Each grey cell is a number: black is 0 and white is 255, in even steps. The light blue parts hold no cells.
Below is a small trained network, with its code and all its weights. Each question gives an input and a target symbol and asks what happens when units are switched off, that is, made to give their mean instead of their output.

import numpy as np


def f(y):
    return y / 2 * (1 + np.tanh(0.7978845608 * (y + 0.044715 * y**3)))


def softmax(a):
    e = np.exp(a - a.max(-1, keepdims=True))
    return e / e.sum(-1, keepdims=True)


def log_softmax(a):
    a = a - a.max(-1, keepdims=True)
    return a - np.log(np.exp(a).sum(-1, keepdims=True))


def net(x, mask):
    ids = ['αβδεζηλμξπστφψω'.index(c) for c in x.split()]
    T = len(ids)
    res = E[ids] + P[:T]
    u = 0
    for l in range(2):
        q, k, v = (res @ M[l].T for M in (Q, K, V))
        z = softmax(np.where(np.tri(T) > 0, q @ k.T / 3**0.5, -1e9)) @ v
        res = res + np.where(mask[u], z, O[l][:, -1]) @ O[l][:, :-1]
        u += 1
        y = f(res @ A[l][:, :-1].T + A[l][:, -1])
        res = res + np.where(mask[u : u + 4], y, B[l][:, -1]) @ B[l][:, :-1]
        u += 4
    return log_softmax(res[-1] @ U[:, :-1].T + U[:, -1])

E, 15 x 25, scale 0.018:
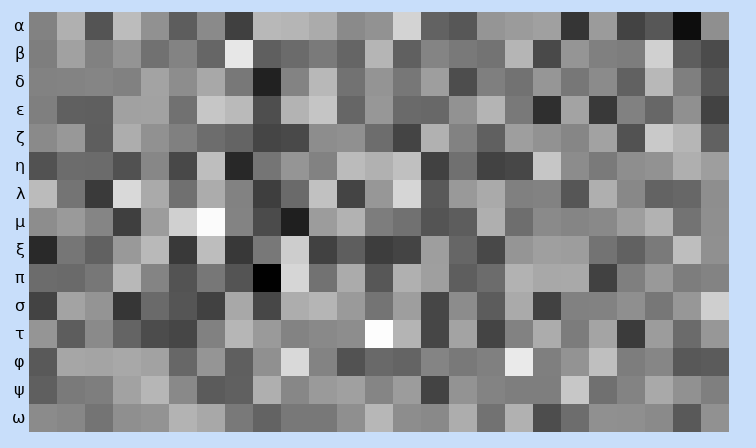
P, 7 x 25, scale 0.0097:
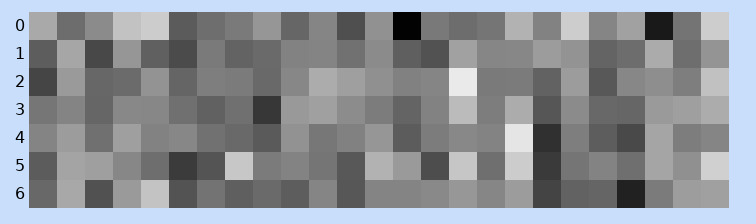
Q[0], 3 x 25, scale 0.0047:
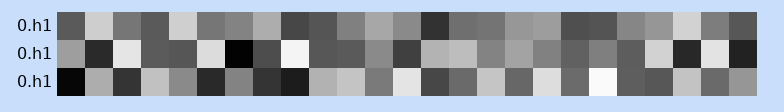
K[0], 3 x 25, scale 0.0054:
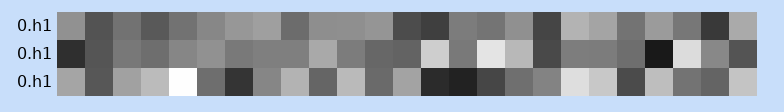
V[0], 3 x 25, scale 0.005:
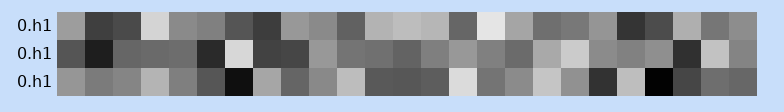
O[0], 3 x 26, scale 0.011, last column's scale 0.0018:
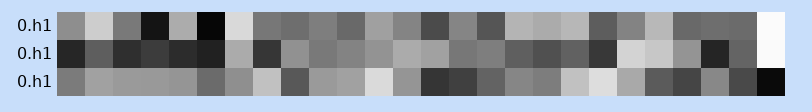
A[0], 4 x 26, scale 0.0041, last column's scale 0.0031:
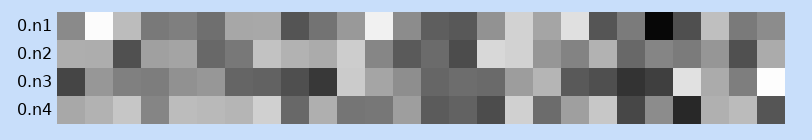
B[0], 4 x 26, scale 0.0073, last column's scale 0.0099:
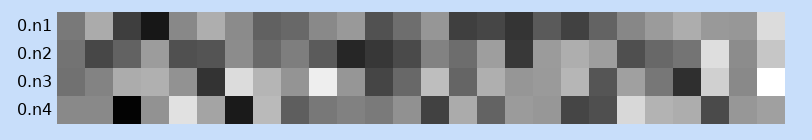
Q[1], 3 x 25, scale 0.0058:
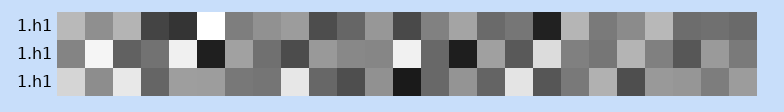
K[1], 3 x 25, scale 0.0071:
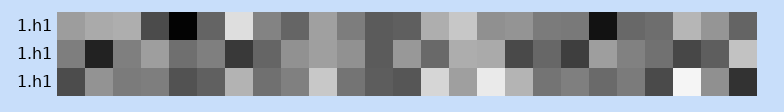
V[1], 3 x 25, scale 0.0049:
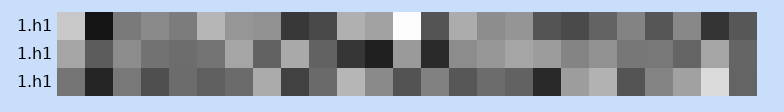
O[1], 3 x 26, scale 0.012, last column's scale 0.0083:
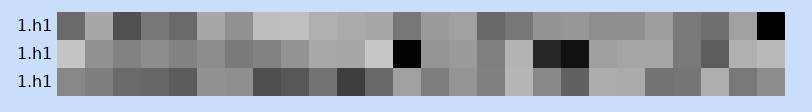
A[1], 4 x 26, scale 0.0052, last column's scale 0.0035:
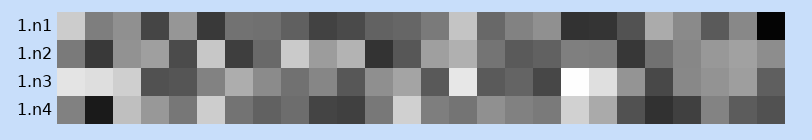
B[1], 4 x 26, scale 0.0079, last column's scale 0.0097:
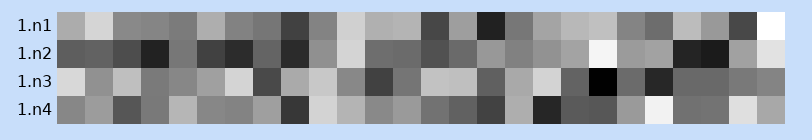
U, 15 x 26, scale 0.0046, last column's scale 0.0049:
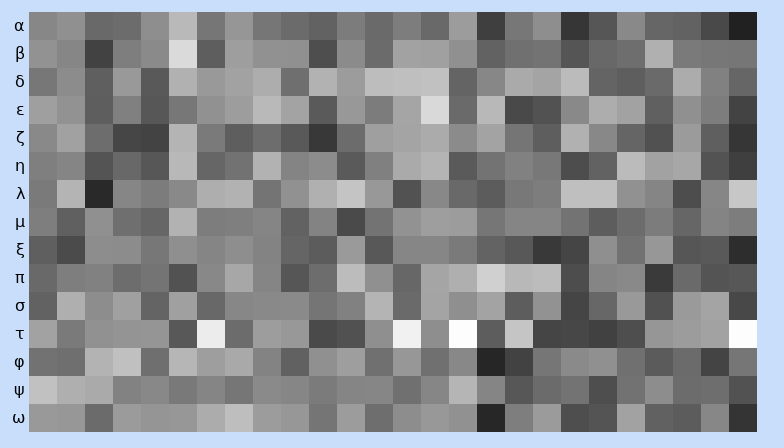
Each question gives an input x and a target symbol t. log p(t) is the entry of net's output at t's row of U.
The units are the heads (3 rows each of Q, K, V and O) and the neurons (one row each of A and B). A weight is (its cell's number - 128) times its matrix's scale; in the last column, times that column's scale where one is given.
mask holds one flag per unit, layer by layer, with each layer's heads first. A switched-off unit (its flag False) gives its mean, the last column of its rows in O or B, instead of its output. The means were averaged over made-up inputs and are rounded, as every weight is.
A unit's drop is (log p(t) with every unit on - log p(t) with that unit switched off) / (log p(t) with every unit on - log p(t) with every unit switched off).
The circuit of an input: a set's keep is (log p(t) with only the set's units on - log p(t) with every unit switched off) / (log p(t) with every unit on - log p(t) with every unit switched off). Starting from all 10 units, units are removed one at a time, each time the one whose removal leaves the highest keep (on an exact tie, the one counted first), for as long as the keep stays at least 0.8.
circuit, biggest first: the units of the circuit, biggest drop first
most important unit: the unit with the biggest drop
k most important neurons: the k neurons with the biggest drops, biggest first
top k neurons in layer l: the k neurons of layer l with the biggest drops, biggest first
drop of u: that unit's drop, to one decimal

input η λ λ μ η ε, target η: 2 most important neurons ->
[1.n1; 1.n2]
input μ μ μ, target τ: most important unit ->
0.n3
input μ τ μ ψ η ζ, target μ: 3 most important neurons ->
[1.n2; 1.n1; 0.n3]
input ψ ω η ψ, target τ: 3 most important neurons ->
[0.n3; 1.n2; 0.n4]
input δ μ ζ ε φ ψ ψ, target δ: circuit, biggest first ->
[0.h1; 1.h1; 0.n2]
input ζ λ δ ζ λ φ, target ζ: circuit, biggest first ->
[0.h1; 1.h1; 0.n1; 0.n2]
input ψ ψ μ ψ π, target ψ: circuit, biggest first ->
[0.h1; 1.h1; 1.n1]
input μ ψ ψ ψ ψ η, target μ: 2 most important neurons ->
[1.n2; 1.n1]
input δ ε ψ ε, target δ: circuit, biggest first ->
[1.h1; 0.h1; 0.n2]
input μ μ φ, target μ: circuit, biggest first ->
[0.h1; 1.n2]
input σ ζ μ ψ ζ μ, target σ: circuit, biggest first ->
[1.h1; 1.n4; 0.h1]
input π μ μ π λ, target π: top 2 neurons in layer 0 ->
[0.n1; 0.n2]
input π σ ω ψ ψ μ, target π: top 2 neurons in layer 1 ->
[1.n1; 1.n4]
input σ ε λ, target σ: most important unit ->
1.n4
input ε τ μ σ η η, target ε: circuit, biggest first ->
[1.h1; 0.n2]
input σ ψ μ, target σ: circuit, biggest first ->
[1.h1; 0.h1; 1.n4; 1.n1]
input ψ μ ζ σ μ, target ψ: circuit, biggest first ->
[1.h1; 1.n1; 0.h1; 0.n3]
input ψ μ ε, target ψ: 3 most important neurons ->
[1.n1; 1.n2; 0.n2]
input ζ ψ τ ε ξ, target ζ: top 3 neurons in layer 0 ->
[0.n1; 0.n2; 0.n3]
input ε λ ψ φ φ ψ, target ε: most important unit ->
1.h1
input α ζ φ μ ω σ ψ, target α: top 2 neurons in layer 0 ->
[0.n1; 0.n4]
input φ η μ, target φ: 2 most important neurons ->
[1.n2; 1.n1]
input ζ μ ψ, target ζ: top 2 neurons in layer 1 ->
[1.n1; 1.n2]
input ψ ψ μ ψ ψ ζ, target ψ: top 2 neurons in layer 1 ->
[1.n1; 1.n2]
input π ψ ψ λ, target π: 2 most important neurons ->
[1.n1; 0.n1]
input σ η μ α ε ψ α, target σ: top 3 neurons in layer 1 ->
[1.n4; 1.n1; 1.n2]
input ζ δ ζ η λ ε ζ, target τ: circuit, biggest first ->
[0.n3]
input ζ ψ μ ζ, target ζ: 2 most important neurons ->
[0.n1; 0.n2]
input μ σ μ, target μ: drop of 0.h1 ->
1.0
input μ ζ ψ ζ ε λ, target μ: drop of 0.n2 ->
0.0
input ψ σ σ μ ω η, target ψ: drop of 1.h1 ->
0.6
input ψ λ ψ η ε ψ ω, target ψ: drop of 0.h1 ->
0.6
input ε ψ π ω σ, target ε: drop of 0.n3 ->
0.1
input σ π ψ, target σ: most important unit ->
1.n4
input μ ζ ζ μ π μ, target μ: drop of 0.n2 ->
-0.1
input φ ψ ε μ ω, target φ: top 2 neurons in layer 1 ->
[1.n2; 1.n1]
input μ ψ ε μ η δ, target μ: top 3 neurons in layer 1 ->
[1.n2; 1.n1; 1.n4]
